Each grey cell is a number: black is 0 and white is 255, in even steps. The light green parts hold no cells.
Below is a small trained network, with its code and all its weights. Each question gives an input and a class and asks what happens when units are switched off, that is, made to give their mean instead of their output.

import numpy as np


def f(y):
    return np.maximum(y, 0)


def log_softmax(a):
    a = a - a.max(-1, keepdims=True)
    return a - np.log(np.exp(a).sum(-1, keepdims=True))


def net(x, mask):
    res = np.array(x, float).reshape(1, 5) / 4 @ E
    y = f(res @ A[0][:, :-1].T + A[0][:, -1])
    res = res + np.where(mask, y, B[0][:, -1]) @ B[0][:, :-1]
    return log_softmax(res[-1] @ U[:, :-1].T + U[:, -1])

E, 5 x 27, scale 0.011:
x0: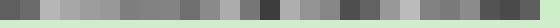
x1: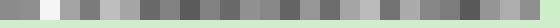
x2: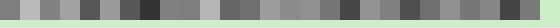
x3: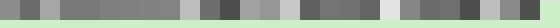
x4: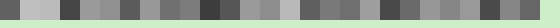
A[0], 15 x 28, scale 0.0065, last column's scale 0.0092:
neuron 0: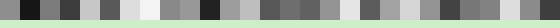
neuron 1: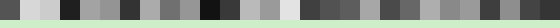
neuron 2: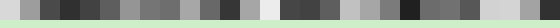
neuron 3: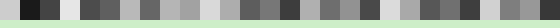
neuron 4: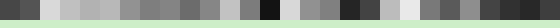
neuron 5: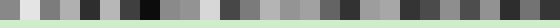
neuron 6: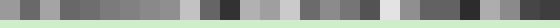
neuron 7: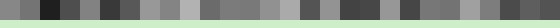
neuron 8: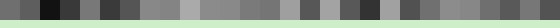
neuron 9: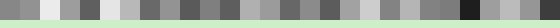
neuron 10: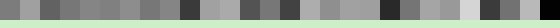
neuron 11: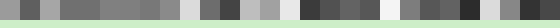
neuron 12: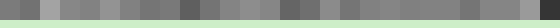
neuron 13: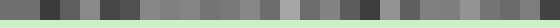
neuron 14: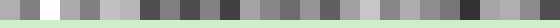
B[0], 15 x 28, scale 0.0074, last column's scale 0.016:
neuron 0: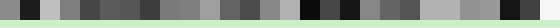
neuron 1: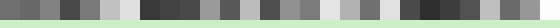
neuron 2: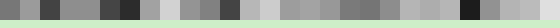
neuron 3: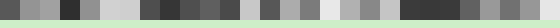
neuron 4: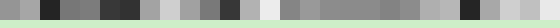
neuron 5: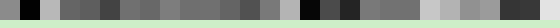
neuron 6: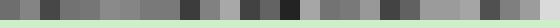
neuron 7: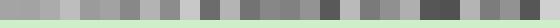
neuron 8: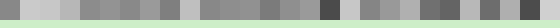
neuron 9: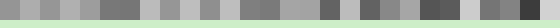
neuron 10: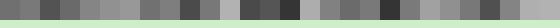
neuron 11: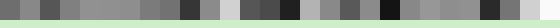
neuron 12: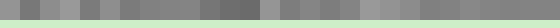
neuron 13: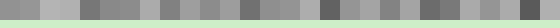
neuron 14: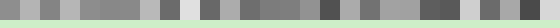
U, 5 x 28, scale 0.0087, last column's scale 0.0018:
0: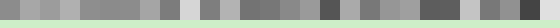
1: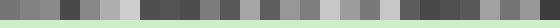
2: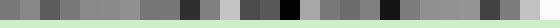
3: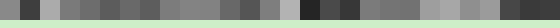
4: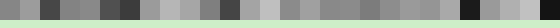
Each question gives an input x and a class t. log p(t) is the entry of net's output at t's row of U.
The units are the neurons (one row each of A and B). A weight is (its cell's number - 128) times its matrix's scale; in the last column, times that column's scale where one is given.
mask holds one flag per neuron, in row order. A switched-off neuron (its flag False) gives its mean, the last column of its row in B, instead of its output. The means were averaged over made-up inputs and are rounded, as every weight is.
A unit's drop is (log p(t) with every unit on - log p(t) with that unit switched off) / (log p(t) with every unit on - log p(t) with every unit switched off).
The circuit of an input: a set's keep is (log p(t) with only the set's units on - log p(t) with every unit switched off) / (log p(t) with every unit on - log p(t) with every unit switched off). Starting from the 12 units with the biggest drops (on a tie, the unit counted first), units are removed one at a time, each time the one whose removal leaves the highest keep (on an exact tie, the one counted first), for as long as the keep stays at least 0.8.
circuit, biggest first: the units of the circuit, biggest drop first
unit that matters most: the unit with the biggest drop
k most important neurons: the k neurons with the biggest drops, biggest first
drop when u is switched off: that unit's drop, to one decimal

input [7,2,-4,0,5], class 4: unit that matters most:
neuron 4
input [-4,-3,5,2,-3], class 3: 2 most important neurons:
(neuron 5; neuron 4)
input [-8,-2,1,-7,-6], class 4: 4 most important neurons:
(neuron 2; neuron 11; neuron 1; neuron 6)
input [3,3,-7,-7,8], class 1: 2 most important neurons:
(neuron 1; neuron 11)
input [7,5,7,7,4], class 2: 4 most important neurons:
(neuron 11; neuron 6; neuron 0; neuron 2)
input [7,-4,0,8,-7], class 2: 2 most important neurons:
(neuron 11; neuron 6)
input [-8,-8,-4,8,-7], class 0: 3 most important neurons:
(neuron 8; neuron 7; neuron 4)
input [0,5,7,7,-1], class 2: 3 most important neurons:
(neuron 11; neuron 6; neuron 0)
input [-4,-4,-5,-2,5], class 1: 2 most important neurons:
(neuron 1; neuron 5)
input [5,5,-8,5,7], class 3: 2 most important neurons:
(neuron 0; neuron 3)
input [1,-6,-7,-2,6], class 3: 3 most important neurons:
(neuron 0; neuron 3; neuron 14)
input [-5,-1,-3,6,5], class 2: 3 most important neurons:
(neuron 11; neuron 6; neuron 3)
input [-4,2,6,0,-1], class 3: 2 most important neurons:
(neuron 5; neuron 4)
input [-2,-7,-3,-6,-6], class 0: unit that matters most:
neuron 1
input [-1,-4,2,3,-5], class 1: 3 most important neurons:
(neuron 3; neuron 14; neuron 9)
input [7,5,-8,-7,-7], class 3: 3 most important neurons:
(neuron 0; neuron 1; neuron 11)
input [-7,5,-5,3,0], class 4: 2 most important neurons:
(neuron 2; neuron 5)
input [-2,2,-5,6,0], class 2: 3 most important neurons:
(neuron 11; neuron 6; neuron 5)
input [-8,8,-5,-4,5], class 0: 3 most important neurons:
(neuron 9; neuron 14; neuron 4)
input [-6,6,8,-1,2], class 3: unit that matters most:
neuron 5
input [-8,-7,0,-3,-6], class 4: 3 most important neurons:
(neuron 2; neuron 14; neuron 9)
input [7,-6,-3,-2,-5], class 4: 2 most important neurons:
(neuron 4; neuron 14)
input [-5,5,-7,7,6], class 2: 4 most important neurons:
(neuron 11; neuron 6; neuron 5; neuron 3)
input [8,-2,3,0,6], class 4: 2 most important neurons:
(neuron 4; neuron 3)
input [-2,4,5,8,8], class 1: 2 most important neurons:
(neuron 1; neuron 10)
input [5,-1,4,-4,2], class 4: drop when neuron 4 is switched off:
0.6
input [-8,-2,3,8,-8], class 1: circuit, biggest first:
(neuron 3)
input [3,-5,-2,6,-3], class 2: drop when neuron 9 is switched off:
0.2
